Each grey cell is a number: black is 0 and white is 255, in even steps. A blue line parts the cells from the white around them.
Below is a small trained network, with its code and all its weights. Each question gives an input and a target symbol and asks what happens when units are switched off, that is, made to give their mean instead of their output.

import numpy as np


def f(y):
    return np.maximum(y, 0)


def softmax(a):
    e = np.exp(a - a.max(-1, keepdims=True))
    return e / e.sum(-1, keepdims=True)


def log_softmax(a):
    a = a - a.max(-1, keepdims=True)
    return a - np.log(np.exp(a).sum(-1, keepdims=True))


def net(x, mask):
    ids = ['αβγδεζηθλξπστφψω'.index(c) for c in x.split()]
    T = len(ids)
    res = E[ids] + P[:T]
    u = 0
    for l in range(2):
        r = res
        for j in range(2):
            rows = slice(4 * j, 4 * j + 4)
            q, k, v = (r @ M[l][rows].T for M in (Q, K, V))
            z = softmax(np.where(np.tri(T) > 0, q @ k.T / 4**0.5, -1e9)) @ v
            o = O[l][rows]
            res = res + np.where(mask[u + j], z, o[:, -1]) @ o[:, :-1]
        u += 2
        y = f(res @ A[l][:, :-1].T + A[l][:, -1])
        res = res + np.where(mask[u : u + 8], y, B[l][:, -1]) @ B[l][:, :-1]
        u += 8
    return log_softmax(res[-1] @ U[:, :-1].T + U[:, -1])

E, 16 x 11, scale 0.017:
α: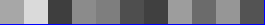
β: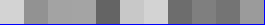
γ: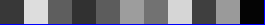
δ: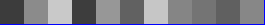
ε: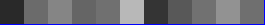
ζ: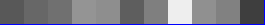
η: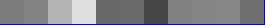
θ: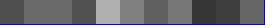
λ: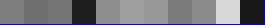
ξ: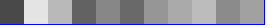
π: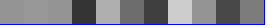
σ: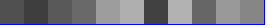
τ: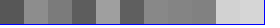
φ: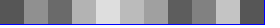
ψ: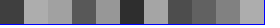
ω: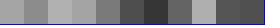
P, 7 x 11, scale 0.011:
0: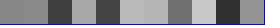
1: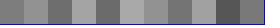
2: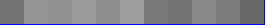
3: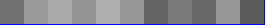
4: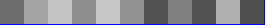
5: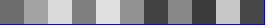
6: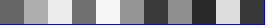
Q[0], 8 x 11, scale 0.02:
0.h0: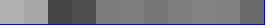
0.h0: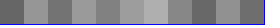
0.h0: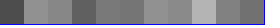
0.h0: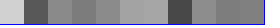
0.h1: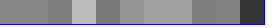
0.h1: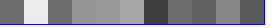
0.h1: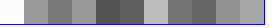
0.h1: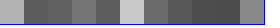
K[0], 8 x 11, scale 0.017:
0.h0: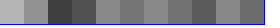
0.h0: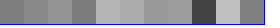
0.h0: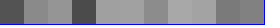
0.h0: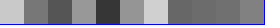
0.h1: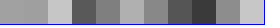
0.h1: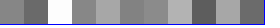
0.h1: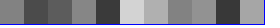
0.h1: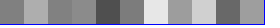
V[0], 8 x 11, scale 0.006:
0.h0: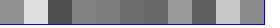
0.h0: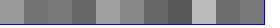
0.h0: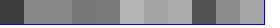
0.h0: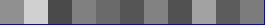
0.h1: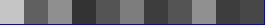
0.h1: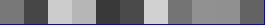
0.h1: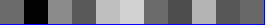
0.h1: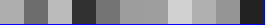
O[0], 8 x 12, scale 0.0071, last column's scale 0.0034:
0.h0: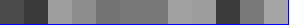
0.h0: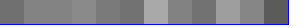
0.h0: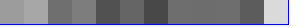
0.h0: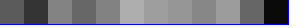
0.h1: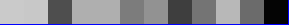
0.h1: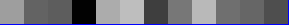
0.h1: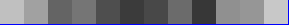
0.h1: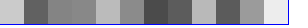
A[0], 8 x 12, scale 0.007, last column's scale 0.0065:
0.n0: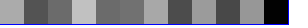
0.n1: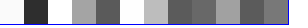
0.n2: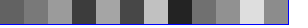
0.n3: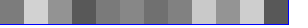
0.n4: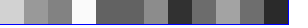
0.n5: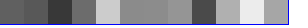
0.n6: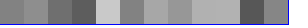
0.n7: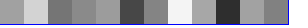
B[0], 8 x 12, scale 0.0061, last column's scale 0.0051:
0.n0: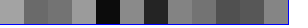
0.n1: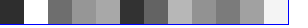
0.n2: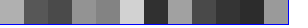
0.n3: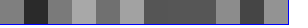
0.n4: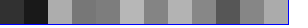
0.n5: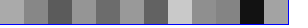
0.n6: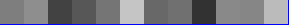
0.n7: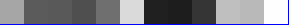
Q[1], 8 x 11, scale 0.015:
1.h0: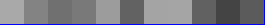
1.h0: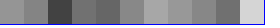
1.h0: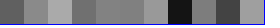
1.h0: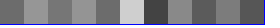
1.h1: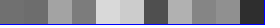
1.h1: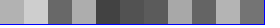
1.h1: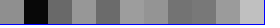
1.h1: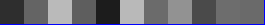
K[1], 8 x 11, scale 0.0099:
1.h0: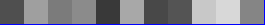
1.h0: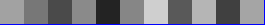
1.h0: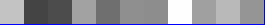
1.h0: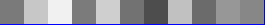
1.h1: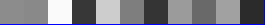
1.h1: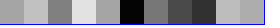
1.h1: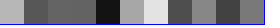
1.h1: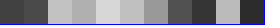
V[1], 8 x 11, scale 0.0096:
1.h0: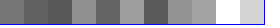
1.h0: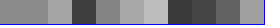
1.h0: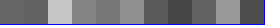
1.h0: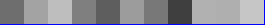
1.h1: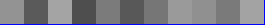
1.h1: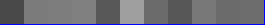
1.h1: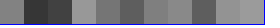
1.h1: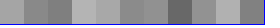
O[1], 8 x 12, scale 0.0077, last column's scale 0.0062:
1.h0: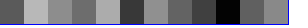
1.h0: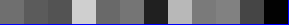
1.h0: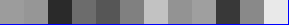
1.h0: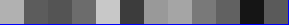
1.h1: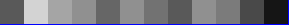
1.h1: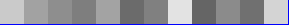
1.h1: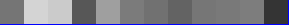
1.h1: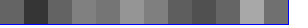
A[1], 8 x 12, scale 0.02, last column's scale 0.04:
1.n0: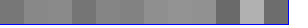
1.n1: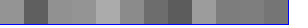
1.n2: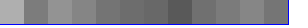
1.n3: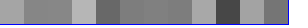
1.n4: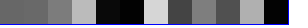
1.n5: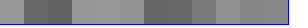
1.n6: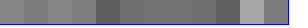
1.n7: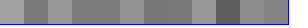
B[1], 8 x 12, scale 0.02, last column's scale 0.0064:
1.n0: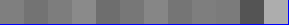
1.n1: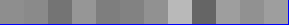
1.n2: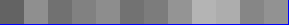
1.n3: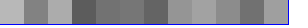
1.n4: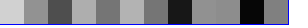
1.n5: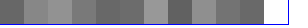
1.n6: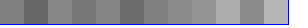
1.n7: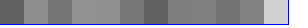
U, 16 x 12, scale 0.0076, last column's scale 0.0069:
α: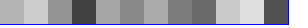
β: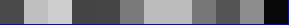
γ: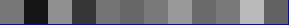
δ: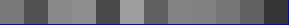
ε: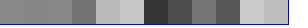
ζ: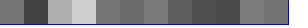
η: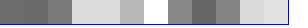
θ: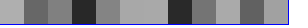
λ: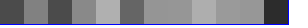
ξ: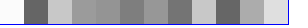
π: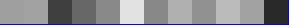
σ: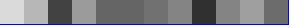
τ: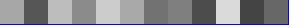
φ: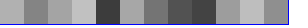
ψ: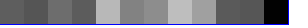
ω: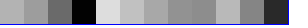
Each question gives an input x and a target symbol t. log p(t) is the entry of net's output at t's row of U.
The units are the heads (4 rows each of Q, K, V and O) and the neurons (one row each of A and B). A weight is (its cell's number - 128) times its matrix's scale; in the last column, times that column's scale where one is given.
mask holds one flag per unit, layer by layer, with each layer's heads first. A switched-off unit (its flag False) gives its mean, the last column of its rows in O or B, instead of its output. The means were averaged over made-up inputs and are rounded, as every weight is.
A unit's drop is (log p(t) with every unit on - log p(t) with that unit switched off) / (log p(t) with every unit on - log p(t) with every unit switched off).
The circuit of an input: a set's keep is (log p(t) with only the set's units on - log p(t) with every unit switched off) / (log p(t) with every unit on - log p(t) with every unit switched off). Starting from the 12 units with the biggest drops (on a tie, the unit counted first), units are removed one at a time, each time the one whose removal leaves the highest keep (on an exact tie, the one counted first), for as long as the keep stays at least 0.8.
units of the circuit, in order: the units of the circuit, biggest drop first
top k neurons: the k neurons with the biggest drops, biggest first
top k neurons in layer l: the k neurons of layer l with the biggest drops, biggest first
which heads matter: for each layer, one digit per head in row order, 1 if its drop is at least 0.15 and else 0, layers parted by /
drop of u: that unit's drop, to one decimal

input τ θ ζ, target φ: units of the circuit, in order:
(1.h0; 0.h1)
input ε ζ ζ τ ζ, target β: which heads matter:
01 / 11
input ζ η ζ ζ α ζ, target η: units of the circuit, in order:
(0.h1)
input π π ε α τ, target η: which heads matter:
01 / 00
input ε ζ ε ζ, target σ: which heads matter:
01 / 10
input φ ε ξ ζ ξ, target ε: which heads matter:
01 / 00
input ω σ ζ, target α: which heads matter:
01 / 11
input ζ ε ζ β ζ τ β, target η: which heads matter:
00 / 11
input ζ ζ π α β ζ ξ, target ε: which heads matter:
11 / 10
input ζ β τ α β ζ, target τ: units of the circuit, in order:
(0.n1; 1.h0)
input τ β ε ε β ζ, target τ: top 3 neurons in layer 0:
(0.n1; 0.n7; 0.n6)
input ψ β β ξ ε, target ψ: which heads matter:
01 / 10
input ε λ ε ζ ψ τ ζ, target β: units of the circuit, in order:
(0.h1; 1.h1)
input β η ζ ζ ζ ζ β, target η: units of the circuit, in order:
(1.h1; 0.n1)
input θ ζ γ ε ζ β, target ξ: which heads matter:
10 / 01
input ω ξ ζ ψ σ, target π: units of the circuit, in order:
(1.h0; 0.n2)
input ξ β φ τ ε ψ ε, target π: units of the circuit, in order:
(1.h0; 0.n2; 1.h1)
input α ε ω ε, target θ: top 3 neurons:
(1.n5; 0.n1; 1.n7)
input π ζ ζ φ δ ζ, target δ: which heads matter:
00 / 10
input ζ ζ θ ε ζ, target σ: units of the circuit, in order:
(1.h0; 0.h1)
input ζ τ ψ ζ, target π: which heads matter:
01 / 11
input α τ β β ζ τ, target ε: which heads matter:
11 / 11
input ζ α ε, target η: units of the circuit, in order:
(0.h1; 1.h1)
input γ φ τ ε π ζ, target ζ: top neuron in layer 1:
(1.n5)
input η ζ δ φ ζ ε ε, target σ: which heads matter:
01 / 10
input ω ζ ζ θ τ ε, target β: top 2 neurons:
(0.n5; 0.n2)
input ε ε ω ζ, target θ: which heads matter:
01 / 00
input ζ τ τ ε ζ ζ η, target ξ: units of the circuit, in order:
(1.h0; 1.n3; 0.h0)
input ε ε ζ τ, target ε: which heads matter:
01 / 11
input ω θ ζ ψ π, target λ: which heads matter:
01 / 00
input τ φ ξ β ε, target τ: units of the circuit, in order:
(0.n1; 1.h0)
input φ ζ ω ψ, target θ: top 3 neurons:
(0.n2; 1.n5; 0.n1)
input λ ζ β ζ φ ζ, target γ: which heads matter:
01 / 01
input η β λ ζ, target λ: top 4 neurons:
(1.n2; 0.n7; 1.n5; 0.n1)
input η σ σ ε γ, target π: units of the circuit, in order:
(1.h0; 1.h1)
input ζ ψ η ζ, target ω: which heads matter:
01 / 10
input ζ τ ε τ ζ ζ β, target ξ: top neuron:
(1.n3)
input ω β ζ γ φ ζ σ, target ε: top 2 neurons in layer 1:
(1.n7; 1.n5)
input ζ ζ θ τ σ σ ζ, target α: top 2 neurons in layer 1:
(1.n6; 1.n2)
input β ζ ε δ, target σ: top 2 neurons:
(0.n2; 1.n5)
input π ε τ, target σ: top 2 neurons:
(0.n5; 0.n2)
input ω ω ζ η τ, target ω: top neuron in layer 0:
(0.n5)
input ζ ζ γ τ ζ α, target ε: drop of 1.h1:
0.2
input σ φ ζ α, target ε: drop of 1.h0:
0.2
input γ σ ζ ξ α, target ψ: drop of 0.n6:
0.0
